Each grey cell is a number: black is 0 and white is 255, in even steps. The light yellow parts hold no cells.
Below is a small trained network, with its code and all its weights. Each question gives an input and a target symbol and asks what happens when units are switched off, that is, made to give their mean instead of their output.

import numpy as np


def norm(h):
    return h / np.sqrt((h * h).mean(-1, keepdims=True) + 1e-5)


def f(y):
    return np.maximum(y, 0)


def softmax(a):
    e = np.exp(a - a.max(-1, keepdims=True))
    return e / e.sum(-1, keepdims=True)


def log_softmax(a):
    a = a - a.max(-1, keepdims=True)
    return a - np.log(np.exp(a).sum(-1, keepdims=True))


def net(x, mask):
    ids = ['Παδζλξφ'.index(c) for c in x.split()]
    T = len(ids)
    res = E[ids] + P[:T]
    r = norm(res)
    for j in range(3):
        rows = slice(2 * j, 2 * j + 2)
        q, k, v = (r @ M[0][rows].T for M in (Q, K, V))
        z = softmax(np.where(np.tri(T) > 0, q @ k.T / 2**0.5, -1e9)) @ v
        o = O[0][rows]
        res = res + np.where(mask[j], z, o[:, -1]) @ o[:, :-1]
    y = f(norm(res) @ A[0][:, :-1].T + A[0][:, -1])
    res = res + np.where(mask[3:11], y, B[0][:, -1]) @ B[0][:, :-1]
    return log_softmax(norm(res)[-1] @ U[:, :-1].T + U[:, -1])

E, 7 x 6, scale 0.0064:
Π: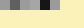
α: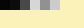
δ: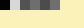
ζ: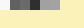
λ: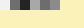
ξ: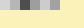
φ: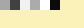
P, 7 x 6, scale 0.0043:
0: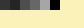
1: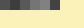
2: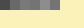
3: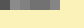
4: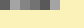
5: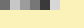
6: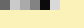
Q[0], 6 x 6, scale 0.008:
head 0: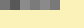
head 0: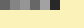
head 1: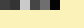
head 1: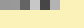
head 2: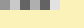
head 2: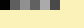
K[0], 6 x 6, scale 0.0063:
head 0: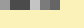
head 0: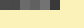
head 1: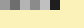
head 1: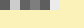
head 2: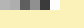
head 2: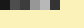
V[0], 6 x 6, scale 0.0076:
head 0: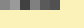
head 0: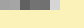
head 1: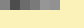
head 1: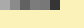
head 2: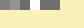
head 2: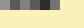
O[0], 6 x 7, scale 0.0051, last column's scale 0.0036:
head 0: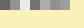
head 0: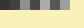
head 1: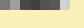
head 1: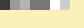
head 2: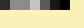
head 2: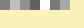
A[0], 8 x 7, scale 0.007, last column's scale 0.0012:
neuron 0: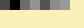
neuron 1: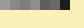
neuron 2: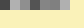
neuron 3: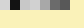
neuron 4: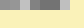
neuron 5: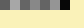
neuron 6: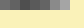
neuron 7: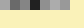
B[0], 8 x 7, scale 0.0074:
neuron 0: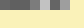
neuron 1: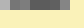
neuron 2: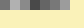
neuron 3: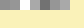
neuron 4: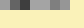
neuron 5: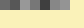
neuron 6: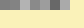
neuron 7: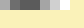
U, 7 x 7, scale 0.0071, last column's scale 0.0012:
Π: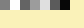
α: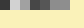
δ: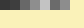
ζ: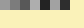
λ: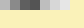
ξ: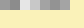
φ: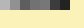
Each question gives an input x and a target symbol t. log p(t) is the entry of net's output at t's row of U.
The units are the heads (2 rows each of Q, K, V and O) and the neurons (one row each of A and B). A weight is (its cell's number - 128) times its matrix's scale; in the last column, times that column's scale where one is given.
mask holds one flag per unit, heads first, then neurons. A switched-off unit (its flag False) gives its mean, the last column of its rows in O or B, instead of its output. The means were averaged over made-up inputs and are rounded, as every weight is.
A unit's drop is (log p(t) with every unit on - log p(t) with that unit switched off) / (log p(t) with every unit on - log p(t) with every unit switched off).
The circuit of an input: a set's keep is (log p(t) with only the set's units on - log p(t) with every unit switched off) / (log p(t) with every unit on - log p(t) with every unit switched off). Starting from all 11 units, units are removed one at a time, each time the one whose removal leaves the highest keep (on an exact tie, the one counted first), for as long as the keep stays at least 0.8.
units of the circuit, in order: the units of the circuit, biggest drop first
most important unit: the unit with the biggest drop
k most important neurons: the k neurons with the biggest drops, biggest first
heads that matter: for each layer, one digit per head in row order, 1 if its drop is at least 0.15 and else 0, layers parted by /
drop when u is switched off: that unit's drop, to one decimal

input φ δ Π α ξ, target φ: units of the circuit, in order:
[head 1; head 2; neuron 7; neuron 1]
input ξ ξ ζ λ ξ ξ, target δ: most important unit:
head 0
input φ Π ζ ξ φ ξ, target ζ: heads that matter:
011
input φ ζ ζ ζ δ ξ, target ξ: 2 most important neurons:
[neuron 7; neuron 3]
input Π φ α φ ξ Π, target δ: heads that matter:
111
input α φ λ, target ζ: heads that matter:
101
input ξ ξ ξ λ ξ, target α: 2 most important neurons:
[neuron 7; neuron 2]
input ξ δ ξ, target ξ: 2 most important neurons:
[neuron 3; neuron 7]
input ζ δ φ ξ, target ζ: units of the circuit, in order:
[head 2; neuron 7]
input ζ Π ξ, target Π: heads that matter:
001
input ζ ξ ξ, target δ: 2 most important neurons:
[neuron 7; neuron 0]
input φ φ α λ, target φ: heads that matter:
011
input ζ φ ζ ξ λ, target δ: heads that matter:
101
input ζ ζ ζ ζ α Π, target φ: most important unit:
head 1
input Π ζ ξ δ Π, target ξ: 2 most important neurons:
[neuron 7; neuron 4]
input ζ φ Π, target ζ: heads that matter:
101
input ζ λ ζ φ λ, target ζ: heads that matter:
001
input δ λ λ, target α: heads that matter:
111
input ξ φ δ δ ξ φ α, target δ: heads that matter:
000
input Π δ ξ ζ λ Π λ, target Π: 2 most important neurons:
[neuron 7; neuron 3]
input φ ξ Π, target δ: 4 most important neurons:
[neuron 0; neuron 7; neuron 3; neuron 4]
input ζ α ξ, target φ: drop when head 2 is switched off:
0.7
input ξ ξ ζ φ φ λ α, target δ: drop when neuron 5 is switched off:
0.0
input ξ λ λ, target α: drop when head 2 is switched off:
0.8
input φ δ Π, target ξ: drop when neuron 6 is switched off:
-0.1
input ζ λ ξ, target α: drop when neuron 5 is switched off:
0.1
